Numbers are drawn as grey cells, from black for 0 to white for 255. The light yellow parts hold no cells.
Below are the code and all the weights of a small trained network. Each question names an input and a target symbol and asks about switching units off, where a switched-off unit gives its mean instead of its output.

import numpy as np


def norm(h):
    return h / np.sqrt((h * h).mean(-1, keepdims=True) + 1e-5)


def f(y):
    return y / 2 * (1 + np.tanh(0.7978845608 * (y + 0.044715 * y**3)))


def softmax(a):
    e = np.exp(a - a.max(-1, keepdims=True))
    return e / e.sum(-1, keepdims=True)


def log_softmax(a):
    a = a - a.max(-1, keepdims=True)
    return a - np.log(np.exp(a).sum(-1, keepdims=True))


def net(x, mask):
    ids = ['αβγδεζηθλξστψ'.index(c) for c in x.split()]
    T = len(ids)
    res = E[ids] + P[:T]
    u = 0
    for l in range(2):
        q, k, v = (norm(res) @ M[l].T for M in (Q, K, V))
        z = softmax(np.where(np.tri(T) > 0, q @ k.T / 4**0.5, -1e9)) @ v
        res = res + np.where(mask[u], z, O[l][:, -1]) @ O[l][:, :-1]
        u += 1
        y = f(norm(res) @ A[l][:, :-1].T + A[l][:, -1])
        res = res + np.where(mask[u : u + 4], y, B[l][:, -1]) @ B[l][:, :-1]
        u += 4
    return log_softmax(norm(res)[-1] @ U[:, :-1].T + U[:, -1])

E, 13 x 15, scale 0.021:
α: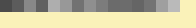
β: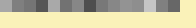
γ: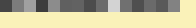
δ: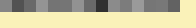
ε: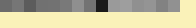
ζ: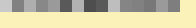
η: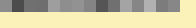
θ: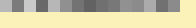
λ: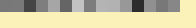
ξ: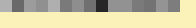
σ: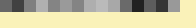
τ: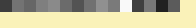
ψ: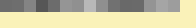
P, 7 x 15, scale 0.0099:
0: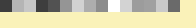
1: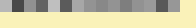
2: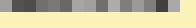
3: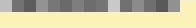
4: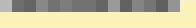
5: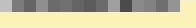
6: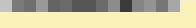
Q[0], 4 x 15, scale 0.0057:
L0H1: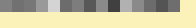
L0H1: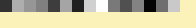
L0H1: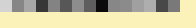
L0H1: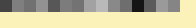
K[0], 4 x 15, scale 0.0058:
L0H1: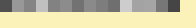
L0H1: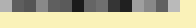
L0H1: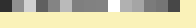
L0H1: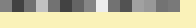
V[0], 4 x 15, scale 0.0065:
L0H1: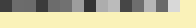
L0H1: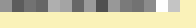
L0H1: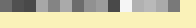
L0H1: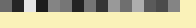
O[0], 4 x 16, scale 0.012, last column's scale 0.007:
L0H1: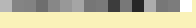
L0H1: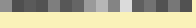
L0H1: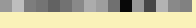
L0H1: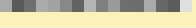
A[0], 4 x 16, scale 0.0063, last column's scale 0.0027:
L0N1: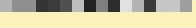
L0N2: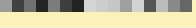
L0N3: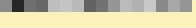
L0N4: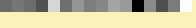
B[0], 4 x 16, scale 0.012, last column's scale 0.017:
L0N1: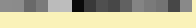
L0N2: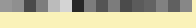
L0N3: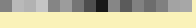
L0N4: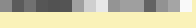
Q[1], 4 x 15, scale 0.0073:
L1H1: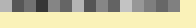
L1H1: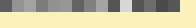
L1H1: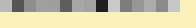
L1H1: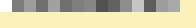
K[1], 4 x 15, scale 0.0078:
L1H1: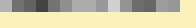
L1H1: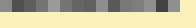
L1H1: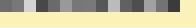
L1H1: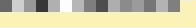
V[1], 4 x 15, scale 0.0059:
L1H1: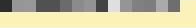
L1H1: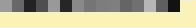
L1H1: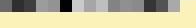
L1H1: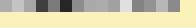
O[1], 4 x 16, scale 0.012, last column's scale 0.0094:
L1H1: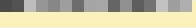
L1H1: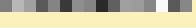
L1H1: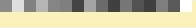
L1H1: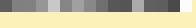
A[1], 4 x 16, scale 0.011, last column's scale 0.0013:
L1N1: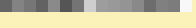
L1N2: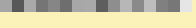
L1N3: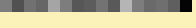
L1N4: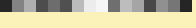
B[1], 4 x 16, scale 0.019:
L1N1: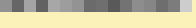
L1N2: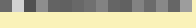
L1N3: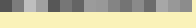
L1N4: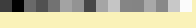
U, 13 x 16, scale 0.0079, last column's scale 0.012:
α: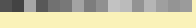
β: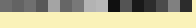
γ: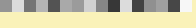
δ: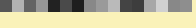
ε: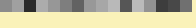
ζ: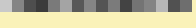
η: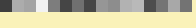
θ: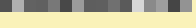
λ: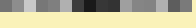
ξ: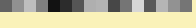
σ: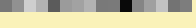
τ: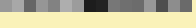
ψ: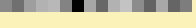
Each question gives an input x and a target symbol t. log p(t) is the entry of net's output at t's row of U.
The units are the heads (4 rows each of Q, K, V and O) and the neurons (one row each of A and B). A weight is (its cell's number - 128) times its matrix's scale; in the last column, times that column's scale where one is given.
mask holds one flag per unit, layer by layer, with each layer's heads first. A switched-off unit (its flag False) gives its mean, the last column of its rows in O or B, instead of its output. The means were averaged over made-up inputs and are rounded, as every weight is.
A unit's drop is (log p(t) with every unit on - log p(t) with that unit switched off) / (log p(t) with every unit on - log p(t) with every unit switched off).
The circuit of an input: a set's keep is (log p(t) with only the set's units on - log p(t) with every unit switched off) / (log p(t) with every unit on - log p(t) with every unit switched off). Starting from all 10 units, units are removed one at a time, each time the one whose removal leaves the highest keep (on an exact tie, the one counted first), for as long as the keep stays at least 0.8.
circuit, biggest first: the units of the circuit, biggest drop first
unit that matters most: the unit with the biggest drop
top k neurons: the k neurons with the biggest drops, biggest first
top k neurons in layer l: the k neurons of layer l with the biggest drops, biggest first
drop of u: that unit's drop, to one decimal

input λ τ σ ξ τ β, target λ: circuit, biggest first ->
[L0H1; L0N1]
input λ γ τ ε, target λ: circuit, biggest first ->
[L0H1; L0N1]
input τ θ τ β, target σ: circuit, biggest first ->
[L0H1; L1N4]
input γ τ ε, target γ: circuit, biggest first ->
[L1N4; L0H1]
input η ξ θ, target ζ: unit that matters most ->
L0H1
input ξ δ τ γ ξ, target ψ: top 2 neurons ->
[L1N4; L0N2]
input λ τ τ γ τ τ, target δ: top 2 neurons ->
[L0N4; L1N1]
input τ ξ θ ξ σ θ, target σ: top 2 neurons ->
[L1N4; L0N4]
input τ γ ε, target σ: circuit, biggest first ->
[L0N4; L0H1; L1N4; L1H1]
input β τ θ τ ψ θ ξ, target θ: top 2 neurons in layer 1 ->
[L1N4; L1N2]
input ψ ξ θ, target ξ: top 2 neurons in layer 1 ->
[L1N3; L1N4]
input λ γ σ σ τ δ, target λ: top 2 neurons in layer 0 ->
[L0N1; L0N4]
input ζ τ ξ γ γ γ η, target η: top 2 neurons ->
[L0N3; L1N4]
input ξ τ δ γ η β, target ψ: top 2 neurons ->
[L0N2; L1N4]
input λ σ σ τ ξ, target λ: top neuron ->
[L0N1]
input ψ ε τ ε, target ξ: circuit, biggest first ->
[L0H1; L0N1; L1N3; L1N4]
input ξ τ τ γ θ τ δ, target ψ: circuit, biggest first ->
[L0H1; L1N4; L0N2]
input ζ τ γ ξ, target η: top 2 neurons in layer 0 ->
[L0N3; L0N1]
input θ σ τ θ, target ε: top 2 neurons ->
[L1N4; L0N3]
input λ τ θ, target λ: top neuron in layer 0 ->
[L0N1]
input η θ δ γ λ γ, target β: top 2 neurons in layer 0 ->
[L0N4; L0N3]
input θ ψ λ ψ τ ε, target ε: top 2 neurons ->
[L1N4; L0N3]
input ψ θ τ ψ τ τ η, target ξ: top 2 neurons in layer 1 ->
[L1N3; L1N4]
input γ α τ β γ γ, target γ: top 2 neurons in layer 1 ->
[L1N4; L1N2]
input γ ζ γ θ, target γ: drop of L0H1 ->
0.2
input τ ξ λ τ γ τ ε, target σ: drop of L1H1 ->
0.2
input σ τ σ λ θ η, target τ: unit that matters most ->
L0N3
